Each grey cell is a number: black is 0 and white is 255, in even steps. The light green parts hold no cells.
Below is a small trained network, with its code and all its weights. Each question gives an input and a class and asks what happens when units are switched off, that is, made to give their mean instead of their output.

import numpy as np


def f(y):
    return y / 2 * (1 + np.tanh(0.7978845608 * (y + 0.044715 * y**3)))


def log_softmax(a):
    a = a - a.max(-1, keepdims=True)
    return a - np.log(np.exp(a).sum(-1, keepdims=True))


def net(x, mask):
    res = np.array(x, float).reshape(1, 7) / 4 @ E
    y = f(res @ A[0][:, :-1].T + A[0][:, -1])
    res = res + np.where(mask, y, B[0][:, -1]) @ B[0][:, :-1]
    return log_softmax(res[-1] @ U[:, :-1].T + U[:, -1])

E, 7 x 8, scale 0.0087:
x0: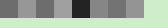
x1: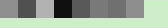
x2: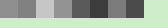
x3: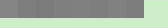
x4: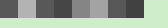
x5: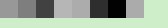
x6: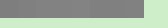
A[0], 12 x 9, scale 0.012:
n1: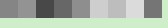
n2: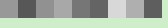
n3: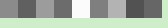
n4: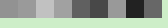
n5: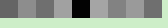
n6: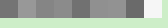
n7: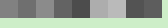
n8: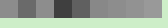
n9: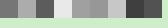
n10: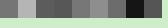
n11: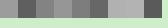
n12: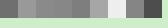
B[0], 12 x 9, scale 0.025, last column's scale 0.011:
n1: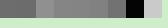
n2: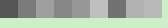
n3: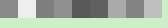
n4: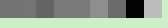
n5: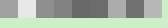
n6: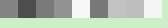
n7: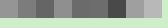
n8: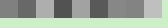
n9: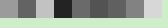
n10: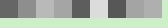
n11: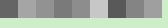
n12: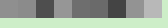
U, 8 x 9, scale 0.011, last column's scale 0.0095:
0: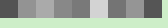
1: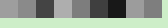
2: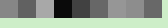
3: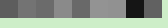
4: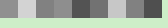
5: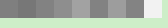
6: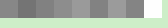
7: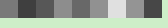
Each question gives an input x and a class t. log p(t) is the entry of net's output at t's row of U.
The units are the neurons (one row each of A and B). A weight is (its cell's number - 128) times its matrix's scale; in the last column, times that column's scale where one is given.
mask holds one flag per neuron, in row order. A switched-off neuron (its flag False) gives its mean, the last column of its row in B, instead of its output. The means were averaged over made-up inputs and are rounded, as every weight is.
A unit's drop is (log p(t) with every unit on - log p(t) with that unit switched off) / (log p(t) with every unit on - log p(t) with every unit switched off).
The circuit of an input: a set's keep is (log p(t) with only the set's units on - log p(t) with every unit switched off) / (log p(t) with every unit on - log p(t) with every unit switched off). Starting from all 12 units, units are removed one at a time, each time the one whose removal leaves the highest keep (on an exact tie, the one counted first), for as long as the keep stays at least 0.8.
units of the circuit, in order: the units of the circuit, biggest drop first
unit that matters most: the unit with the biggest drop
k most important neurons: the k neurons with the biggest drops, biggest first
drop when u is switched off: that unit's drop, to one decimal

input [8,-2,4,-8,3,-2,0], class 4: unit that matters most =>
n5
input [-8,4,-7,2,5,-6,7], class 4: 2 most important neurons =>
n3, n4
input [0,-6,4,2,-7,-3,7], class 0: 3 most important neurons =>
n2, n11, n8
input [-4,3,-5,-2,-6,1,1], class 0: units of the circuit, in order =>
n11, n2
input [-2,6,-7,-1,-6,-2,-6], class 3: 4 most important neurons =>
n1, n9, n6, n10
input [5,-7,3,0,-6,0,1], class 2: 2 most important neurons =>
n9, n10
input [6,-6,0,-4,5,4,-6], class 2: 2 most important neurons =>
n9, n3
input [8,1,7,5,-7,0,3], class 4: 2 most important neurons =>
n5, n1
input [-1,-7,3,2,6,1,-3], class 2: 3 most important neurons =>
n9, n2, n11
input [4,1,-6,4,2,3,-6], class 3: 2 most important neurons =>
n1, n6
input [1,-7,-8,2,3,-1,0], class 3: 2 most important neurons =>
n1, n8
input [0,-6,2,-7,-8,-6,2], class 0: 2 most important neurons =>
n2, n11
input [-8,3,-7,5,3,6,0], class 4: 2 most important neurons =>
n3, n6
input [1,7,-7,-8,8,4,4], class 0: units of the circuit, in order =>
n10
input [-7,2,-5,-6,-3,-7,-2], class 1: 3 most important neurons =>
n12, n7, n5
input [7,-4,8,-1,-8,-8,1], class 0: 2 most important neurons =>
n2, n11
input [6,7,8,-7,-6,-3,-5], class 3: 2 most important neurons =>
n4, n9
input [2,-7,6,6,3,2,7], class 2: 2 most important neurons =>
n9, n1
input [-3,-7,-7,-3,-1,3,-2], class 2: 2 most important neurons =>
n9, n4
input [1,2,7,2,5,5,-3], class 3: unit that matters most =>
n4
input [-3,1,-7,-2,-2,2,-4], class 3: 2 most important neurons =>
n1, n6
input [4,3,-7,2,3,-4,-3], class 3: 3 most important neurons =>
n1, n9, n2
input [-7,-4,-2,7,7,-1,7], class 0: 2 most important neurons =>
n10, n5
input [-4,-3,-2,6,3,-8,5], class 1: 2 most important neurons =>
n12, n7
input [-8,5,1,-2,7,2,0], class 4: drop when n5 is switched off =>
-0.1
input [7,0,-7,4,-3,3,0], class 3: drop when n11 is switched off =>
0.0
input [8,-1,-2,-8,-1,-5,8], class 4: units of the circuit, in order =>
n5
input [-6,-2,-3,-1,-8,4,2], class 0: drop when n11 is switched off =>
0.2
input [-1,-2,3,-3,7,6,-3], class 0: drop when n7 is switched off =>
0.1
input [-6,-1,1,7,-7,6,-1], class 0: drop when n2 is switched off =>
0.2
